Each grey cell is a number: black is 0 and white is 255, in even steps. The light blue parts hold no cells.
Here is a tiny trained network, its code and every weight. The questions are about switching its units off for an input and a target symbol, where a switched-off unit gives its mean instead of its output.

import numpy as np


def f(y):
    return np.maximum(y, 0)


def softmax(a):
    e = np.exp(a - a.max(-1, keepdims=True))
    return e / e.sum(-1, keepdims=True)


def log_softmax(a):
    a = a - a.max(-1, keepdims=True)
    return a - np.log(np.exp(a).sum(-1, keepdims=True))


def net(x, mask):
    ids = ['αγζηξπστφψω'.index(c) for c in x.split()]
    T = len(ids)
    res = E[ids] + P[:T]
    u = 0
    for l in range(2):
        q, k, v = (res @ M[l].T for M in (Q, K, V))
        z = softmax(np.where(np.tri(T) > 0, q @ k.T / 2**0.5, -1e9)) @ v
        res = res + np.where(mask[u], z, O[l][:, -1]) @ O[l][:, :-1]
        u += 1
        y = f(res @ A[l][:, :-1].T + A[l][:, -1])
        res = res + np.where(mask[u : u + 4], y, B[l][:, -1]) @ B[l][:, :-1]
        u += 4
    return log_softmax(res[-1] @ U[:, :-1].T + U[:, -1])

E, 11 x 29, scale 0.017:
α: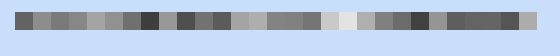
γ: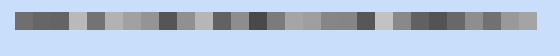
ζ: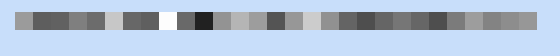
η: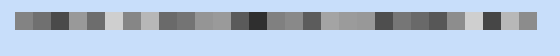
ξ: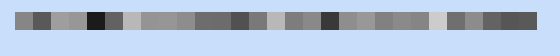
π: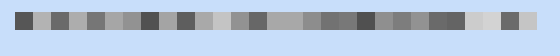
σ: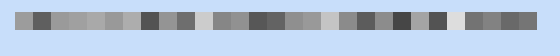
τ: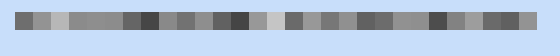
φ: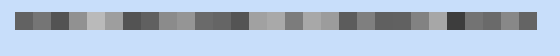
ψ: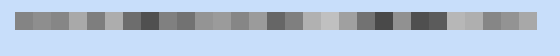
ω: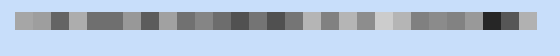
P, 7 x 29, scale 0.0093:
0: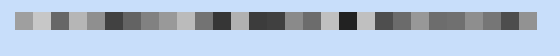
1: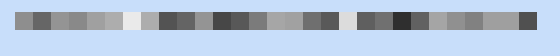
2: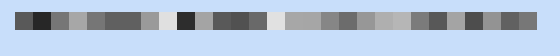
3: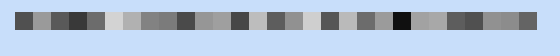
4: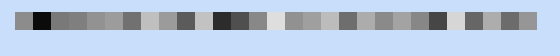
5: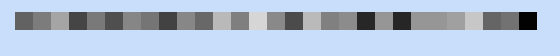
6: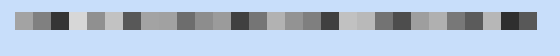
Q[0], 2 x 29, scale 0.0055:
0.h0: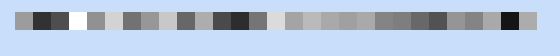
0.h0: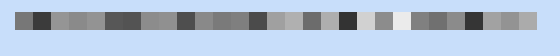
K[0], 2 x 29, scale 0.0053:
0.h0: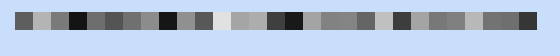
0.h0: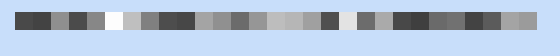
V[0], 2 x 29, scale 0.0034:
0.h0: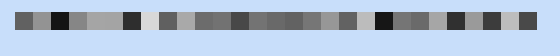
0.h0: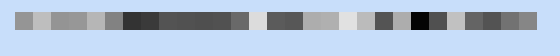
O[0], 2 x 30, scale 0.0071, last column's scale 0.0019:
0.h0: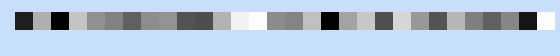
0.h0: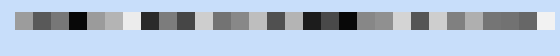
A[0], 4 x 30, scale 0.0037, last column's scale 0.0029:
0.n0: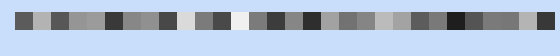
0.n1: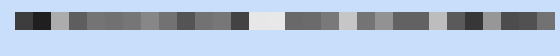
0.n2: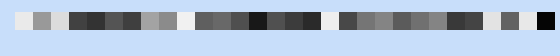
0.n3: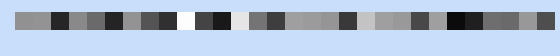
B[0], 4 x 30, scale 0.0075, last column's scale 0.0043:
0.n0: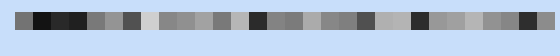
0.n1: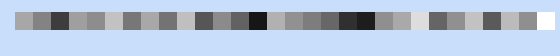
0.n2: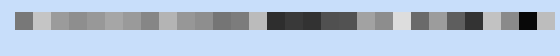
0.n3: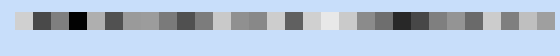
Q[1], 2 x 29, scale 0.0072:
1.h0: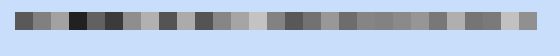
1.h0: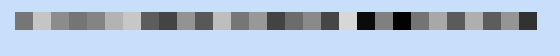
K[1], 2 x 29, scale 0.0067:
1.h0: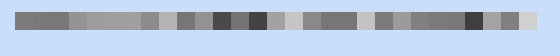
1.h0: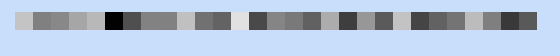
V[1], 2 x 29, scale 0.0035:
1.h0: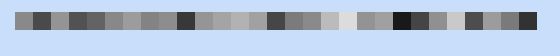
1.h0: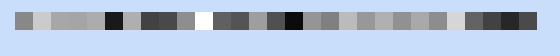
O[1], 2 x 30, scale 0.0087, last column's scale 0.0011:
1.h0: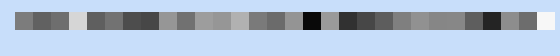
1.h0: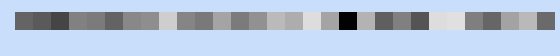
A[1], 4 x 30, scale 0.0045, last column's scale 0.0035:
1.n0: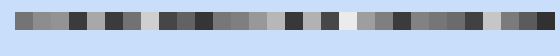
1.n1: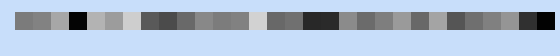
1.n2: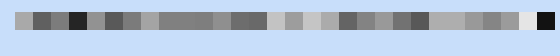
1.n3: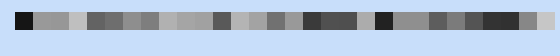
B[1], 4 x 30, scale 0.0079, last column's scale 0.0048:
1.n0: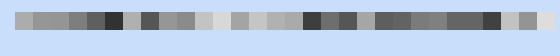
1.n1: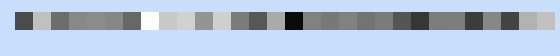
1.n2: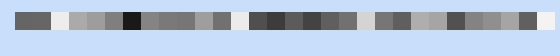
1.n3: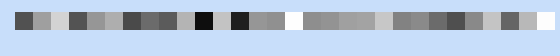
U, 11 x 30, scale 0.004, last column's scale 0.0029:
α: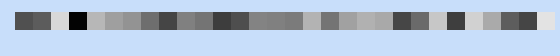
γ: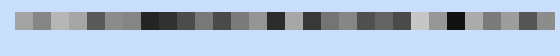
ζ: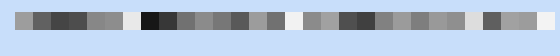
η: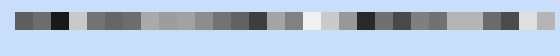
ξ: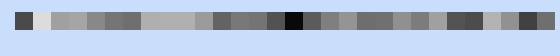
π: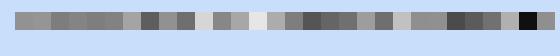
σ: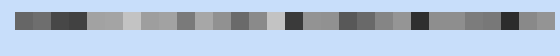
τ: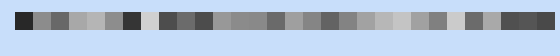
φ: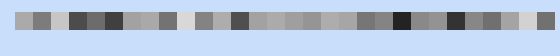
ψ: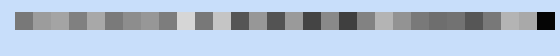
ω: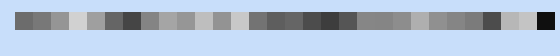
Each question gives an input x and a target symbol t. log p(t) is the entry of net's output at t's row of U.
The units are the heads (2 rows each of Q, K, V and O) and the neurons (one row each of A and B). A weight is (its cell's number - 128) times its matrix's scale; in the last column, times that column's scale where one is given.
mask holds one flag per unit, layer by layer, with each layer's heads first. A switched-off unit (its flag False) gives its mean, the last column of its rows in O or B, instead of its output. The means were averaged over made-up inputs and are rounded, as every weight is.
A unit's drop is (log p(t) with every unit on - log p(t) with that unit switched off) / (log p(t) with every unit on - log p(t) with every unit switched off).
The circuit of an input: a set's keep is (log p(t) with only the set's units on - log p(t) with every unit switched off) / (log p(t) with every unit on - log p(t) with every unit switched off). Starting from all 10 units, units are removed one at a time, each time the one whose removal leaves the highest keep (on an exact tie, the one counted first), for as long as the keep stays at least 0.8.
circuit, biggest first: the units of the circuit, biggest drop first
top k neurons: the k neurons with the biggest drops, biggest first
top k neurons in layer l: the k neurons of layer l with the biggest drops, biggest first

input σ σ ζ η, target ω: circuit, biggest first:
1.h0, 1.n2, 0.h0, 0.n2
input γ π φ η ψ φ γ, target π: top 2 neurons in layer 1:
1.n0, 1.n3
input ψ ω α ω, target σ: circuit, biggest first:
0.h0, 1.n1
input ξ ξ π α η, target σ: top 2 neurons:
0.n1, 1.n1
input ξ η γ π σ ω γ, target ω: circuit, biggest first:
1.h0, 1.n2, 0.h0
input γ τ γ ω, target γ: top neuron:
0.n3
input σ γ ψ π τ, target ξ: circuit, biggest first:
0.h0, 0.n2
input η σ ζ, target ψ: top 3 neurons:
0.n2, 1.n3, 0.n1
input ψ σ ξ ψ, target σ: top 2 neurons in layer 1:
1.n1, 1.n2
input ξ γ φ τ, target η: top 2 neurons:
0.n1, 0.n3
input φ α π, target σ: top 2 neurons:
0.n1, 1.n1
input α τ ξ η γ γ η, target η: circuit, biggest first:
0.h0, 1.n2
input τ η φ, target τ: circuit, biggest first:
0.h0, 1.n3
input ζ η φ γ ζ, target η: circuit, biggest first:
0.h0
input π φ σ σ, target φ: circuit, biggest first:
1.h0, 1.n0, 0.h0
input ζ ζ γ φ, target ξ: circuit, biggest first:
1.h0, 1.n1
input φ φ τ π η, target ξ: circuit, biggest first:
0.h0, 0.n2
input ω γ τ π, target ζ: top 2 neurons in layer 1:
1.n2, 1.n1
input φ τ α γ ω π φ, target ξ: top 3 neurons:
0.n2, 0.n1, 1.n3
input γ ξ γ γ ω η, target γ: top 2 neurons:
0.n3, 0.n0
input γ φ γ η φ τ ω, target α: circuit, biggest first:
1.h0, 0.h0, 0.n1
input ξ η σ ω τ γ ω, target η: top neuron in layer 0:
0.n2
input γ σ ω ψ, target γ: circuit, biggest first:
1.h0, 0.n3, 0.n0
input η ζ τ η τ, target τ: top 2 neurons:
0.n1, 1.n3
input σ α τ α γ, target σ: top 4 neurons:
0.n1, 1.n1, 1.n2, 1.n3
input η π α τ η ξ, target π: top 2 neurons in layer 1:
1.n0, 1.n3
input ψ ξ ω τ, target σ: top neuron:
1.n1
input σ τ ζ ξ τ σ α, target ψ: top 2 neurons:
0.n2, 1.n3
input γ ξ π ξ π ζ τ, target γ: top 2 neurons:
0.n1, 0.n2
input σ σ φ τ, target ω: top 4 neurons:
1.n2, 0.n2, 0.n1, 1.n3
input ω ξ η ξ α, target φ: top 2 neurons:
1.n0, 0.n1
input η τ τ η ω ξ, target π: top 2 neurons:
1.n0, 1.n3
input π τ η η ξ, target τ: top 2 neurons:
0.n1, 1.n3
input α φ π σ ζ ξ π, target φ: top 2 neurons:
0.n1, 1.n0
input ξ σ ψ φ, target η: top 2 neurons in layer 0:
0.n1, 0.n3
